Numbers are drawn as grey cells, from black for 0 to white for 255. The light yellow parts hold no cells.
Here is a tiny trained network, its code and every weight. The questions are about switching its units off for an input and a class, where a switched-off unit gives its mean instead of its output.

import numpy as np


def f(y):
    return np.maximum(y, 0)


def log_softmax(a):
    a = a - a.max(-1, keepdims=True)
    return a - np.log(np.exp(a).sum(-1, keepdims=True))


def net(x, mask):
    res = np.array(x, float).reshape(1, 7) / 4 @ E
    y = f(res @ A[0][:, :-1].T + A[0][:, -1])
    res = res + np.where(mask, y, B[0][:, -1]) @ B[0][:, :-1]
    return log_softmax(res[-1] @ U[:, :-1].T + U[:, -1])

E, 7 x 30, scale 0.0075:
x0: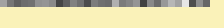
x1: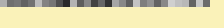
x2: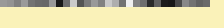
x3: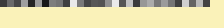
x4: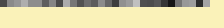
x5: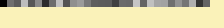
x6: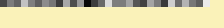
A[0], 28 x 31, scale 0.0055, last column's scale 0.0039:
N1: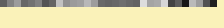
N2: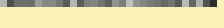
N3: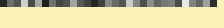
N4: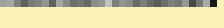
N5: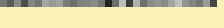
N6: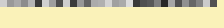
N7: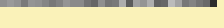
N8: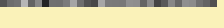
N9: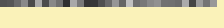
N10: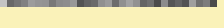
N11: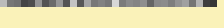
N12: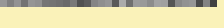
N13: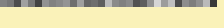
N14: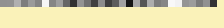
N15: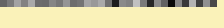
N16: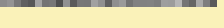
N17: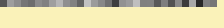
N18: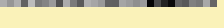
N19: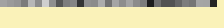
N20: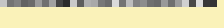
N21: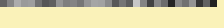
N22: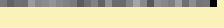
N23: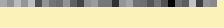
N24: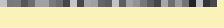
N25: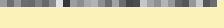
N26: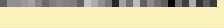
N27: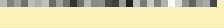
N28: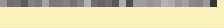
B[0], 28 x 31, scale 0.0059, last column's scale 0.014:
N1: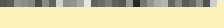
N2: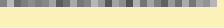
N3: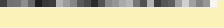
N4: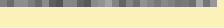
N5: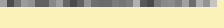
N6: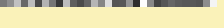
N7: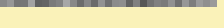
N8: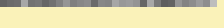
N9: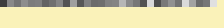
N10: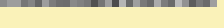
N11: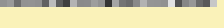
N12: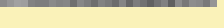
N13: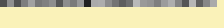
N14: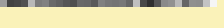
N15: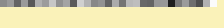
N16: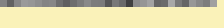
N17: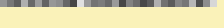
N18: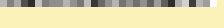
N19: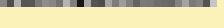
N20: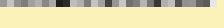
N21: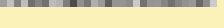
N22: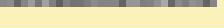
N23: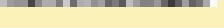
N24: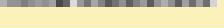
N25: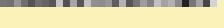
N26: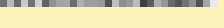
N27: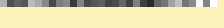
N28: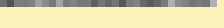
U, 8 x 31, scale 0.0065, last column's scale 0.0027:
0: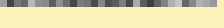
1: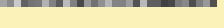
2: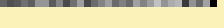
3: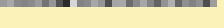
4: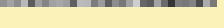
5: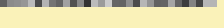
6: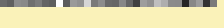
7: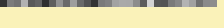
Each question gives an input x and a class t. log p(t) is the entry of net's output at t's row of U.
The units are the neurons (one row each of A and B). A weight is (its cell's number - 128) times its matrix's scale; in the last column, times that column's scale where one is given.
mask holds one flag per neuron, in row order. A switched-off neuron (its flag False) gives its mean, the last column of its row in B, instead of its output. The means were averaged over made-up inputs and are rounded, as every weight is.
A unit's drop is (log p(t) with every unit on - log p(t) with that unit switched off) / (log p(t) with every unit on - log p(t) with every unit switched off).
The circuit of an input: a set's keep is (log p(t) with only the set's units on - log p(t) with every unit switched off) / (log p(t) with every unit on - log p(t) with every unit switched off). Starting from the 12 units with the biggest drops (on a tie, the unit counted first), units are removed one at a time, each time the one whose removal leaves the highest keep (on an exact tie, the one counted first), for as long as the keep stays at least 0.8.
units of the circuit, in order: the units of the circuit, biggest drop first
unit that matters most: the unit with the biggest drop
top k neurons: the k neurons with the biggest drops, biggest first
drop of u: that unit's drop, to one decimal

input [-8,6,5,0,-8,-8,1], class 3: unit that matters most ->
N20
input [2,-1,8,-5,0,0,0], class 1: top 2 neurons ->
[N6 N19]
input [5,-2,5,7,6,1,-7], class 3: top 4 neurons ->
[N20 N24 N11 N2]
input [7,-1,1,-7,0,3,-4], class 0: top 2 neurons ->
[N27 N14]
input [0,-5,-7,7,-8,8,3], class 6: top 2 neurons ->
[N25 N1]
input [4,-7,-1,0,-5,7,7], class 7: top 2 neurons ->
[N3 N6]
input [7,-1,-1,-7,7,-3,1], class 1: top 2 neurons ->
[N6 N19]
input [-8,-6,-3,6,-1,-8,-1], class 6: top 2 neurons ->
[N1 N25]
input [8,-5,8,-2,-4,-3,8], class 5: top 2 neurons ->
[N13 N6]
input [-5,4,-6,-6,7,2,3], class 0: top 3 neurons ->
[N27 N14 N5]
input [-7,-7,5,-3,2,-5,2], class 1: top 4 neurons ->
[N6 N19 N18 N4]
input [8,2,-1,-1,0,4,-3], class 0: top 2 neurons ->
[N27 N14]
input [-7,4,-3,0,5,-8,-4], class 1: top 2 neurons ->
[N19 N18]
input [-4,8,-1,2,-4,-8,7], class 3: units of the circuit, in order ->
[N20]
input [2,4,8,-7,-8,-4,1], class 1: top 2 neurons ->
[N6 N19]
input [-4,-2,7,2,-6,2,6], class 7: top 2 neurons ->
[N3 N9]
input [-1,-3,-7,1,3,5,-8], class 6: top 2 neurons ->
[N1 N25]
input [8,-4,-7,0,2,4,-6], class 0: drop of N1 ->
0.0
